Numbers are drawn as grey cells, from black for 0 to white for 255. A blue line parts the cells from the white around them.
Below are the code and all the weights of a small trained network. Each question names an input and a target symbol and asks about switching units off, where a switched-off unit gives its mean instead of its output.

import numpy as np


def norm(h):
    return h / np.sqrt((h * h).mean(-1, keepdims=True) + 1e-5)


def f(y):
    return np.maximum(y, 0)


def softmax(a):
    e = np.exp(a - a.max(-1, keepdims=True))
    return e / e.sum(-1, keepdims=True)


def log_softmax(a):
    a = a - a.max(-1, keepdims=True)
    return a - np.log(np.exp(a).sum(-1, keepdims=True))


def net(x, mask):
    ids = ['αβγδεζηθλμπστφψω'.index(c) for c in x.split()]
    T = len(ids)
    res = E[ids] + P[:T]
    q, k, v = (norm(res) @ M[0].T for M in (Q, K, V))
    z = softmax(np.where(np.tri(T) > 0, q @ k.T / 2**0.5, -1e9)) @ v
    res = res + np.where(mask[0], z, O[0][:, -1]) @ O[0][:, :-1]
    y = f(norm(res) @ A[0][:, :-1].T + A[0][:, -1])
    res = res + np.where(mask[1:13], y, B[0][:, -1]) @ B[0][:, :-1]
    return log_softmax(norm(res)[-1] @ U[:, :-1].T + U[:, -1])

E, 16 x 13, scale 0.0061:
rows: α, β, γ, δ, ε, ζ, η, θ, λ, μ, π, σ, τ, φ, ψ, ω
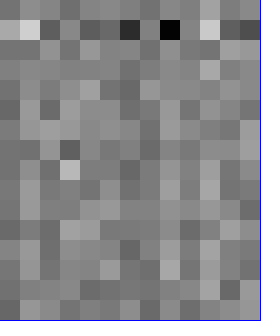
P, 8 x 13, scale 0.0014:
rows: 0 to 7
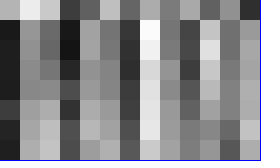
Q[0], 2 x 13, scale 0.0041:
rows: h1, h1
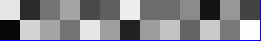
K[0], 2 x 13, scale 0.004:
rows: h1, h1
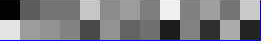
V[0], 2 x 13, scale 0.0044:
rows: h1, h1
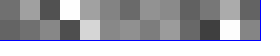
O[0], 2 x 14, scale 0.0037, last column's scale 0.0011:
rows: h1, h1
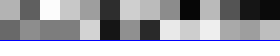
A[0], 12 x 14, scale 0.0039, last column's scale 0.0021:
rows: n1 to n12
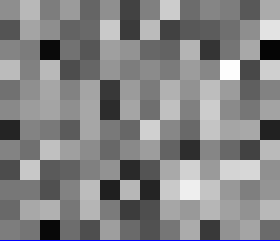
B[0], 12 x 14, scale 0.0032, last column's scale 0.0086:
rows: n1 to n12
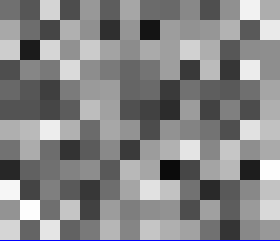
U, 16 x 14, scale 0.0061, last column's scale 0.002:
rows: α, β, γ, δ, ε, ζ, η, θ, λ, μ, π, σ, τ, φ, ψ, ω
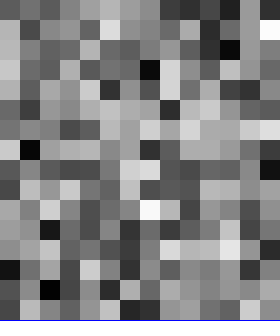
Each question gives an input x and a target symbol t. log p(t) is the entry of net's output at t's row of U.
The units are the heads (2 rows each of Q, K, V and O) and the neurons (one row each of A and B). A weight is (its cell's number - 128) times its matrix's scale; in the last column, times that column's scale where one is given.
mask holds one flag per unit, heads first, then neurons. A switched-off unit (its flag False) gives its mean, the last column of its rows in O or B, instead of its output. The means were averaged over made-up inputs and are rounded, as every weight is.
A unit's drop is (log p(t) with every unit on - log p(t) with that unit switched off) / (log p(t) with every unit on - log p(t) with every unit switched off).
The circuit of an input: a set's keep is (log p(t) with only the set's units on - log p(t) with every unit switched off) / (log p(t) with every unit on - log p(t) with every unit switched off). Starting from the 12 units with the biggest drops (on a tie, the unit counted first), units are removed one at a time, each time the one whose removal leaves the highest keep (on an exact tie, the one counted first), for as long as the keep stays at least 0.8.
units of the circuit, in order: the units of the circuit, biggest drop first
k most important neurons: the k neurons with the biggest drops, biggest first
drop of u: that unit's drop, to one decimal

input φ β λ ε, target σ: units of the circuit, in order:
h1, n2, n8
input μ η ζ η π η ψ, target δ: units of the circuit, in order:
h1, n2, n9
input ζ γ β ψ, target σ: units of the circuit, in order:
h1, n2, n7, n8
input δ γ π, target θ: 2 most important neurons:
n2, n11
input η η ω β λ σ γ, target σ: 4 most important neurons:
n7, n2, n10, n1
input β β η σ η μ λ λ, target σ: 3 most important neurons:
n7, n2, n10
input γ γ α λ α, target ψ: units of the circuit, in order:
h1, n10, n9, n6
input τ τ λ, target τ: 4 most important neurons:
n8, n9, n11, n10
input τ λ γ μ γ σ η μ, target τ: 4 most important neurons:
n8, n9, n10, n11
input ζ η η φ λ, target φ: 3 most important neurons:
n6, n8, n2
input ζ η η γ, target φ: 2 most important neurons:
n8, n6
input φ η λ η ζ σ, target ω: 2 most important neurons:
n9, n8
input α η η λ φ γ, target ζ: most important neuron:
n9
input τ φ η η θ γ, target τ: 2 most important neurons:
n8, n9
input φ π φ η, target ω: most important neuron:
n9
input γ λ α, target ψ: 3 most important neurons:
n10, n9, n6
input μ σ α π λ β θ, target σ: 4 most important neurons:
n2, n7, n10, n1
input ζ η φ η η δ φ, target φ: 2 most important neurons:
n6, n8
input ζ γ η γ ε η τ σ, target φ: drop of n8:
0.3
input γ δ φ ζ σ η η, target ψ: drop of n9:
0.2
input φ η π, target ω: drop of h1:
0.9
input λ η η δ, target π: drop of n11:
0.0
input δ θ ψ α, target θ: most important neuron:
n2
